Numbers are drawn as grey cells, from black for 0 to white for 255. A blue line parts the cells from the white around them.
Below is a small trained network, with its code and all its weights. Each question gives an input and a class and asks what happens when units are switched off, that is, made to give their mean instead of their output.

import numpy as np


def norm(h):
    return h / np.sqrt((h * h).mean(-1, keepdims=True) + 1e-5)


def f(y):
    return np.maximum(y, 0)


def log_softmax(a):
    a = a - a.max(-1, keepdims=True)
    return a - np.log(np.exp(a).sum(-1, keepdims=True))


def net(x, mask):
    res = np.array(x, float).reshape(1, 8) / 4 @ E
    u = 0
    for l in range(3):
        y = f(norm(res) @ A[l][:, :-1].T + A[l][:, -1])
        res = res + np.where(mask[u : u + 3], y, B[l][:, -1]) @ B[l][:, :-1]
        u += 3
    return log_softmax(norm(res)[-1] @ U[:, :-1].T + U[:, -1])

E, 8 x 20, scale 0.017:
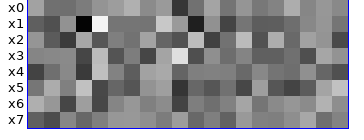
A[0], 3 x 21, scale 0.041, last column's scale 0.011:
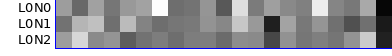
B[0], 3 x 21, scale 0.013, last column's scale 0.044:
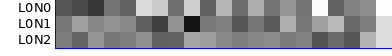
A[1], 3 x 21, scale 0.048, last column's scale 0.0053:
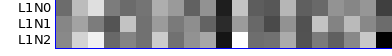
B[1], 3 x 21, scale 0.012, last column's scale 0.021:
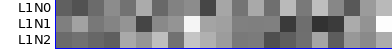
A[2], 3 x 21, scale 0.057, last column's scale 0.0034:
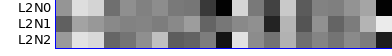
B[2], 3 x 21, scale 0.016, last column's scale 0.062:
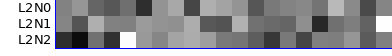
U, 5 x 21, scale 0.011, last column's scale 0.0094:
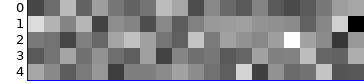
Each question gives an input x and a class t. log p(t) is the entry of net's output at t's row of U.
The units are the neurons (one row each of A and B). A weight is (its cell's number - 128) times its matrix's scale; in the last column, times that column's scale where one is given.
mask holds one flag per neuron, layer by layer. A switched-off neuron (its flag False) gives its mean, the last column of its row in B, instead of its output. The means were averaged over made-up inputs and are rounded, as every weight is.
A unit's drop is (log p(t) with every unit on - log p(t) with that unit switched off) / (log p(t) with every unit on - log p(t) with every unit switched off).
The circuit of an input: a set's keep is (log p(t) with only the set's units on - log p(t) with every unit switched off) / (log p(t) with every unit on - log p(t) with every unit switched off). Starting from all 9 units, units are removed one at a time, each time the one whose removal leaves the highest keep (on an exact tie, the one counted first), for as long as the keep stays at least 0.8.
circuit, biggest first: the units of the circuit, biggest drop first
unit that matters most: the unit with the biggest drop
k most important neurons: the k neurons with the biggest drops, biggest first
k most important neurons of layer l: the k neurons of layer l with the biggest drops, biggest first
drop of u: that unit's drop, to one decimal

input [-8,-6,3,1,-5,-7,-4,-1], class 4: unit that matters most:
L0N0
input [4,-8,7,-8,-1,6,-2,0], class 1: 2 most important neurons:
[L0N0; L0N1]
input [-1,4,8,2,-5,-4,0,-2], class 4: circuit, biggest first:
[L0N0; L2N1]
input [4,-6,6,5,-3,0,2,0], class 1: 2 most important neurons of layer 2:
[L2N1; L2N0]
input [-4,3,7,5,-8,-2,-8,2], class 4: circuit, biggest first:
[L0N0; L2N1; L0N2]
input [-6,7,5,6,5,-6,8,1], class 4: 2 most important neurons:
[L2N1; L0N2]
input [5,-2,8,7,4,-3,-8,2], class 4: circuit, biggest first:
[L0N0; L0N1; L2N1; L0N2]
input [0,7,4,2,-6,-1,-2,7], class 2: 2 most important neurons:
[L0N0; L2N1]
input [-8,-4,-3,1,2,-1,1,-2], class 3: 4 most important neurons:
[L0N1; L0N0; L1N1; L1N2]
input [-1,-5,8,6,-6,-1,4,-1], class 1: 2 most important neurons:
[L0N0; L1N1]
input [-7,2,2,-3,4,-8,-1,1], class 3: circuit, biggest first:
[L0N0; L2N1]
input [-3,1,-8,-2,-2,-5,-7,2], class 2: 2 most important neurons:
[L0N0; L0N2]
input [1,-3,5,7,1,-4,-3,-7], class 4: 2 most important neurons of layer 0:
[L0N0; L0N1]
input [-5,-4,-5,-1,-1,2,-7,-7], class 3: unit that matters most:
L0N1
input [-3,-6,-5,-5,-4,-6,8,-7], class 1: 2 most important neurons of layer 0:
[L0N2; L0N0]
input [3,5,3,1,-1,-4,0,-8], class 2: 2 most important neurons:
[L0N1; L2N1]
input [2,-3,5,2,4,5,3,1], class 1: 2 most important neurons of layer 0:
[L0N1; L0N0]
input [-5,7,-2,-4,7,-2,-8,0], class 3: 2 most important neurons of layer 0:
[L0N1; L0N0]
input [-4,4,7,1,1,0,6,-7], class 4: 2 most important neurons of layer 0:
[L0N0; L0N1]
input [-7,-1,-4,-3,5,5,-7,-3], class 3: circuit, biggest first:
[L0N1]
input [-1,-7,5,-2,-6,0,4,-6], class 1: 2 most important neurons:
[L0N0; L2N1]
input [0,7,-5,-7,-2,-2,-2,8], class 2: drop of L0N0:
1.8
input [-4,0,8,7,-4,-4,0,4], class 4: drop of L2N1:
0.4
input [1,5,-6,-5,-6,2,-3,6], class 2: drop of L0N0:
1.5
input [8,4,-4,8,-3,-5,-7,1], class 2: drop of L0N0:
1.5
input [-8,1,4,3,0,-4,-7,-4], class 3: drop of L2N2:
0.0
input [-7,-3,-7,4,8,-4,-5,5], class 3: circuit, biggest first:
[L0N1]
